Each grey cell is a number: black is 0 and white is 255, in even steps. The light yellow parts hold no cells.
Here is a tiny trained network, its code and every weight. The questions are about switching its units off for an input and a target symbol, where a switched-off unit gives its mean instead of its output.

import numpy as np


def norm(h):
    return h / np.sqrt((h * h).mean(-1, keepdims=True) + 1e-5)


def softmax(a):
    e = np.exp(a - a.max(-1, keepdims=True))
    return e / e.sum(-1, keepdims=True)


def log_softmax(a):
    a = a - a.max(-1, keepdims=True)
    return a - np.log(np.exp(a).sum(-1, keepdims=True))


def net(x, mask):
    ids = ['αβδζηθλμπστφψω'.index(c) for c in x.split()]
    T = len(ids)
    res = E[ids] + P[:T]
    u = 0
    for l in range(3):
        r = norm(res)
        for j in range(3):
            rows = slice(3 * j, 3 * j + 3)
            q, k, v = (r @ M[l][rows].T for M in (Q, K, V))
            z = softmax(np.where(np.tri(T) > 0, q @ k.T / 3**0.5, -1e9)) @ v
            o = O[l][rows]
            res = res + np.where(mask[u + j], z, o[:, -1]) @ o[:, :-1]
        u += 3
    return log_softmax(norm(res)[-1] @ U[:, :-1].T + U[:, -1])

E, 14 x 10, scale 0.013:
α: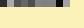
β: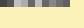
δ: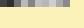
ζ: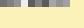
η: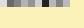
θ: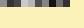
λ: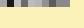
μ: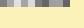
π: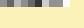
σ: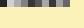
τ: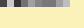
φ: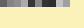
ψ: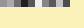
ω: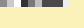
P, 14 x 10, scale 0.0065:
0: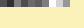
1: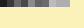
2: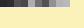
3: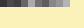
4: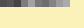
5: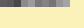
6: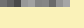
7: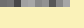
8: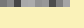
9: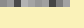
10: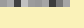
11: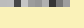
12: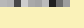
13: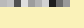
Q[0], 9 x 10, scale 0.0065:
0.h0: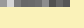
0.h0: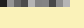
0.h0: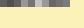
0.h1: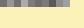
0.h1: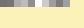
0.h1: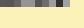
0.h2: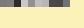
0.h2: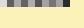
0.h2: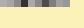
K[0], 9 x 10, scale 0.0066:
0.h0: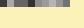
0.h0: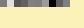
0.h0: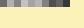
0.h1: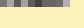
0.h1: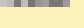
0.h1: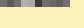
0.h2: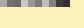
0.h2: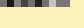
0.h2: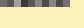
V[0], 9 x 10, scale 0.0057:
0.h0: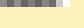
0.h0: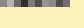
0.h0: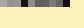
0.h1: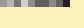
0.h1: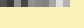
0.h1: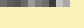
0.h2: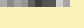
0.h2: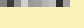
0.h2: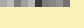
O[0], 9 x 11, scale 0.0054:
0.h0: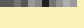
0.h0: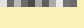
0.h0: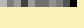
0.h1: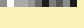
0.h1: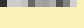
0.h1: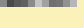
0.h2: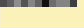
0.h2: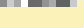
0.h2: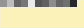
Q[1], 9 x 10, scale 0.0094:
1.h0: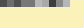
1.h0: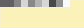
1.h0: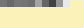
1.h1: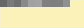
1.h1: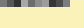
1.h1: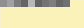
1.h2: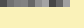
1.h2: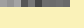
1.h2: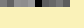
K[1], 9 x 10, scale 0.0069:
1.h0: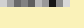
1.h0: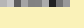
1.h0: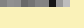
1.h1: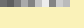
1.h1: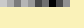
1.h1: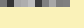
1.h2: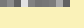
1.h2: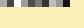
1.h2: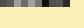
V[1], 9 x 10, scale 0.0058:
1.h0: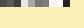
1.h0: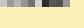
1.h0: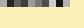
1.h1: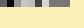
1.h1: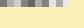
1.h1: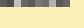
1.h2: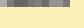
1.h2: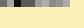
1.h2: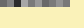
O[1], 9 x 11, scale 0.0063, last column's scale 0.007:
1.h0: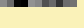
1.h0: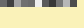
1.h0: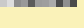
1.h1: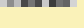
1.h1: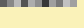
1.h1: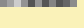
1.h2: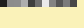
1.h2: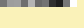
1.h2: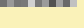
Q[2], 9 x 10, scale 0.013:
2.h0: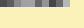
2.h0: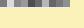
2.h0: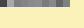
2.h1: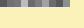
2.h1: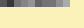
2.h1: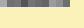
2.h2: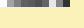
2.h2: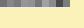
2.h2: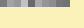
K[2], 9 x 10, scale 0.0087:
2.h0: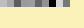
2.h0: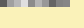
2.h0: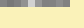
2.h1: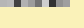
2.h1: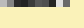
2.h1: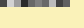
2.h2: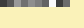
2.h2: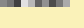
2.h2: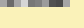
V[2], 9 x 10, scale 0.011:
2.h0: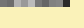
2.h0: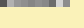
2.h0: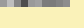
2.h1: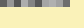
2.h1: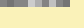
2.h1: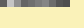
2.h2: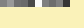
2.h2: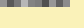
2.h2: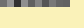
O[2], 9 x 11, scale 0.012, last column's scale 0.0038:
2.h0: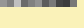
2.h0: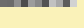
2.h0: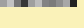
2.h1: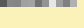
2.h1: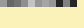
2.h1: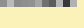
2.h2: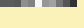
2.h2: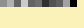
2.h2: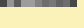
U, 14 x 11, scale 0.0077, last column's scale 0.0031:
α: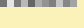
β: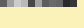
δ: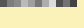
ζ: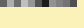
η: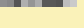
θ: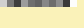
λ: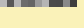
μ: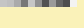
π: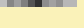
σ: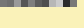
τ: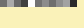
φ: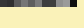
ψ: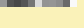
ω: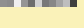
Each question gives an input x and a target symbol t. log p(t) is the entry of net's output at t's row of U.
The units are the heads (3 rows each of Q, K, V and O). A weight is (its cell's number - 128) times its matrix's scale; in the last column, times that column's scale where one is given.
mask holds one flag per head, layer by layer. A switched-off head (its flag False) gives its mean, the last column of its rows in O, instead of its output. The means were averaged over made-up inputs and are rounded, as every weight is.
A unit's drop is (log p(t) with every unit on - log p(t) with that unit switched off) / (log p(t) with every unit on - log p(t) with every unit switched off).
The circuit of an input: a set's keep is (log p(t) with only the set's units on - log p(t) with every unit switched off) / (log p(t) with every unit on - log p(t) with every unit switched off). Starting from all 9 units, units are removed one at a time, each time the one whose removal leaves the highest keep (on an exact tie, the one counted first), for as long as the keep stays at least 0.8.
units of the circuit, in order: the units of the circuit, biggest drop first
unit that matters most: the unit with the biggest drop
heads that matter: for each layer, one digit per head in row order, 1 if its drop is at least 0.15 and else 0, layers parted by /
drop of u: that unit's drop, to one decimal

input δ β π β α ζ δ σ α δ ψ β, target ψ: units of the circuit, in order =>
2.h2
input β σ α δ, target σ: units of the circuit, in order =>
2.h0, 2.h1
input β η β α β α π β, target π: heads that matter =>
000 / 000 / 001
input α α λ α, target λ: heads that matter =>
000 / 000 / 010
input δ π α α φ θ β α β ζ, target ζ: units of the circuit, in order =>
2.h2, 1.h0
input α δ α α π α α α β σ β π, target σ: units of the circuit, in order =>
2.h0, 1.h0
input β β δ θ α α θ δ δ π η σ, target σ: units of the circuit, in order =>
1.h0, 2.h0
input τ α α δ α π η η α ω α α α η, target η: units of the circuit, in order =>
2.h1, 2.h2
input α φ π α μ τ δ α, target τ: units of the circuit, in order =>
1.h1, 1.h2, 2.h0
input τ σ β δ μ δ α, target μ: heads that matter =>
000 / 000 / 100
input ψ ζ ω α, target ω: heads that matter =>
000 / 100 / 000
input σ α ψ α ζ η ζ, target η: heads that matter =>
000 / 100 / 010
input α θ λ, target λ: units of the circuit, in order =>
2.h0, 1.h0
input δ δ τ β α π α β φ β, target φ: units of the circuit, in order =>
2.h1, 1.h0
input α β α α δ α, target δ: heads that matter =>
000 / 000 / 010
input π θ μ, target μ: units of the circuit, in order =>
1.h0, 2.h0
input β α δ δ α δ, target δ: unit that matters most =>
2.h1
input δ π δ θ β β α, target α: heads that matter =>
010 / 110 / 010
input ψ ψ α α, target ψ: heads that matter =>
001 / 000 / 001
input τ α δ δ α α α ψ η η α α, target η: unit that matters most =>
2.h1
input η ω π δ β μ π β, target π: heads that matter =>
000 / 000 / 001
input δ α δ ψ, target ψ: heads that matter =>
000 / 000 / 001
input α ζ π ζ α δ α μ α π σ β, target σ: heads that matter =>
000 / 000 / 100
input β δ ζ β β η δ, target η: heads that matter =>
000 / 100 / 001
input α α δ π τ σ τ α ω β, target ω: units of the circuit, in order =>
1.h0, 2.h2
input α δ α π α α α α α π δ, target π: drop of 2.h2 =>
0.6
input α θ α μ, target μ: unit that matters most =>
1.h0
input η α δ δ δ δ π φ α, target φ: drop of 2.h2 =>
0.1
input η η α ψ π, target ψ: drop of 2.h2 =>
0.5
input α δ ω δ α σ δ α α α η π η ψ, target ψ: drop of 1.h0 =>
0.2
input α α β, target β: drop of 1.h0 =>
0.1
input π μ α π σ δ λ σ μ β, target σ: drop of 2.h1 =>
0.1
